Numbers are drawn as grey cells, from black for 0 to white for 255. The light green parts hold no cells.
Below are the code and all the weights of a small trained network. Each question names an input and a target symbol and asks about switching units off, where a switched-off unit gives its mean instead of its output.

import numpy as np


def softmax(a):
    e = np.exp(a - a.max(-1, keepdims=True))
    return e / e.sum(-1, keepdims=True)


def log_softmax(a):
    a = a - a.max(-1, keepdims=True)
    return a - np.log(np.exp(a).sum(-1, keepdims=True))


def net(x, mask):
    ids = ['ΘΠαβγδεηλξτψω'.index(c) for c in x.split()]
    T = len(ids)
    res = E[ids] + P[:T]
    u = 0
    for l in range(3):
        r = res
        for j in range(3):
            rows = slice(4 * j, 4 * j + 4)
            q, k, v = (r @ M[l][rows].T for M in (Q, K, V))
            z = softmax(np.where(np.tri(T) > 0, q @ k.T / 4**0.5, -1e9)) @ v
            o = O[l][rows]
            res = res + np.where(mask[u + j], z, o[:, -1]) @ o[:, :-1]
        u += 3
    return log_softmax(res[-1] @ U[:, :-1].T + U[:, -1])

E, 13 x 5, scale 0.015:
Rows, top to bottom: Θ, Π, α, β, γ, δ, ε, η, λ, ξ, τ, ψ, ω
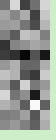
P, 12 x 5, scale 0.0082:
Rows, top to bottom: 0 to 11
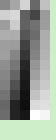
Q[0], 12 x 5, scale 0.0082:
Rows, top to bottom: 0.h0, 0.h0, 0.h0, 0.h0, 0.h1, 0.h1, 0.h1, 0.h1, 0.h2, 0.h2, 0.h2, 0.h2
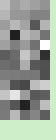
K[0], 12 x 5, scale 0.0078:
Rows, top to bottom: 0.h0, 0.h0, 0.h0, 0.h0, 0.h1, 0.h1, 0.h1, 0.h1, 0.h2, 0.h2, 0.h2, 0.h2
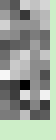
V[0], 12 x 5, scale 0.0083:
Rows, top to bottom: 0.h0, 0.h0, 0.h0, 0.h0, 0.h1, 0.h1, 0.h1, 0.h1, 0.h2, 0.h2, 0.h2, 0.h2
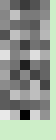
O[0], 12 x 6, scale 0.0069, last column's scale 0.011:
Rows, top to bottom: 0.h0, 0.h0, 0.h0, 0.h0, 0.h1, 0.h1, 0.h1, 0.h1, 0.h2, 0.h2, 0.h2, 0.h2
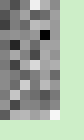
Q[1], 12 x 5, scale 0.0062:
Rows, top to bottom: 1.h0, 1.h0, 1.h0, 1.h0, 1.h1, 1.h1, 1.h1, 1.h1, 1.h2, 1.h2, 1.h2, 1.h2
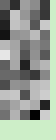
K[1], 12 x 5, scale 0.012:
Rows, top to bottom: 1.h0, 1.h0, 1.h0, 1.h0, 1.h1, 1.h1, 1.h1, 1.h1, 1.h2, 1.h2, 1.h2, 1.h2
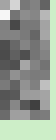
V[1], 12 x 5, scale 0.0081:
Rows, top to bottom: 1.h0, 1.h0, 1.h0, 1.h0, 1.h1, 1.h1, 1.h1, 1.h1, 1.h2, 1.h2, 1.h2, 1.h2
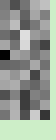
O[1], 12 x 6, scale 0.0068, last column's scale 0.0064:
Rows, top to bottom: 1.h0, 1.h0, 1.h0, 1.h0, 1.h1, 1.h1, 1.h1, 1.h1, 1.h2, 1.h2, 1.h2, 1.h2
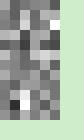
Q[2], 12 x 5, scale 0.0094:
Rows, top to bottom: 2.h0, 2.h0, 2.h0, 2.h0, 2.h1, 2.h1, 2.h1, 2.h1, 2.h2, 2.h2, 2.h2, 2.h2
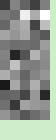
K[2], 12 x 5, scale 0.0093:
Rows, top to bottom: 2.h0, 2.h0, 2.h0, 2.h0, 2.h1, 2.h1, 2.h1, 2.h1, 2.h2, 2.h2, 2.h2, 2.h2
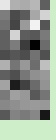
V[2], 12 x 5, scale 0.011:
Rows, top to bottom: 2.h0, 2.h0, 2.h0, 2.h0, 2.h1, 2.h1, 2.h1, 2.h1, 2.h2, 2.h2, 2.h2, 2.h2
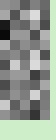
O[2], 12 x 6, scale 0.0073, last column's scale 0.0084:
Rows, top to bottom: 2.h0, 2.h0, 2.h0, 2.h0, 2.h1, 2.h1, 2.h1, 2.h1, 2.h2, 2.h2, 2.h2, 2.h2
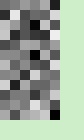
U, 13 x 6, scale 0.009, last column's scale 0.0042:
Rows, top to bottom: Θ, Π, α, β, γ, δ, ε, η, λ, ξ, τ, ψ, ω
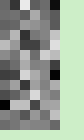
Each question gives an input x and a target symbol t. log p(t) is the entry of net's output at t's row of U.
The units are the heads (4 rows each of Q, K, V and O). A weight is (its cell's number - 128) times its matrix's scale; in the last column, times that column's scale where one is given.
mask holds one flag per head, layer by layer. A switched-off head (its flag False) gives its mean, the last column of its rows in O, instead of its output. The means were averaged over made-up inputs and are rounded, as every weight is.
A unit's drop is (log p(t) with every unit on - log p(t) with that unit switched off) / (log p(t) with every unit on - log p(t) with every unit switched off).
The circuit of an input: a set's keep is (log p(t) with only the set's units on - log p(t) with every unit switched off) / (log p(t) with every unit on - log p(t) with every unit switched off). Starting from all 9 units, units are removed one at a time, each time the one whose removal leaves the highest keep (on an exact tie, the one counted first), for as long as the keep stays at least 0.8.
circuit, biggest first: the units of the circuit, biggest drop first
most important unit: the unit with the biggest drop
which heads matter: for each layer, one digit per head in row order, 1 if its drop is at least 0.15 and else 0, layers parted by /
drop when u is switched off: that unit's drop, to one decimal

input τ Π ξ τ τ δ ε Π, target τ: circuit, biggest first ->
2.h0
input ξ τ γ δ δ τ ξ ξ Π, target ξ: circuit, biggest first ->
0.h1, 0.h2, 2.h1, 1.h2
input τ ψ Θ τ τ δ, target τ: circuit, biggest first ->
2.h0, 2.h1
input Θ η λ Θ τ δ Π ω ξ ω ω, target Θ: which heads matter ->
111 / 111 / 011
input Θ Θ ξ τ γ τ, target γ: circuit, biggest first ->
2.h0, 2.h1, 0.h2
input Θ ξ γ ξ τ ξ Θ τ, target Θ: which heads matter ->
100 / 000 / 100
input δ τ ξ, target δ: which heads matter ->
011 / 111 / 111
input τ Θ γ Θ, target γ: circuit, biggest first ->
2.h1, 0.h2
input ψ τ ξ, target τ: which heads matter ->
000 / 011 / 100
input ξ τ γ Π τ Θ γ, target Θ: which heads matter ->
111 / 010 / 100
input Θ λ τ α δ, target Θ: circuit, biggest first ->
0.h2, 1.h2
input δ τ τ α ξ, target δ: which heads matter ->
111 / 111 / 111
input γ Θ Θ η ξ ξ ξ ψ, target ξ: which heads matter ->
010 / 001 / 011
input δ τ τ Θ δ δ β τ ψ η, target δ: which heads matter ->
111 / 111 / 111
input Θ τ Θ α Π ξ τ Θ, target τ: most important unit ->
2.h0
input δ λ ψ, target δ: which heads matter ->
011 / 111 / 111
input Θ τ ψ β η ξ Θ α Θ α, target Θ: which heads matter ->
001 / 000 / 101
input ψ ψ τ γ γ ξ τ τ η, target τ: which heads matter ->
000 / 000 / 101
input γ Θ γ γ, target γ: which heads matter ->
100 / 100 / 110
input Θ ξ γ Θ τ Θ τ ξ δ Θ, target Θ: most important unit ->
0.h0
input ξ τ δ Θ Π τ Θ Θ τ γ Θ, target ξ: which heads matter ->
111 / 110 / 010
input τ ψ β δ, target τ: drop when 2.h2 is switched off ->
0.2
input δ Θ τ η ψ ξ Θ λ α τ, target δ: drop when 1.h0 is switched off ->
0.3
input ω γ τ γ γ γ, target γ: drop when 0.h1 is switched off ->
0.0
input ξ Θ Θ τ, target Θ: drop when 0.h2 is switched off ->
0.2
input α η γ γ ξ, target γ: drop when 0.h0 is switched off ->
0.0
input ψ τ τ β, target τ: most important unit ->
1.h2
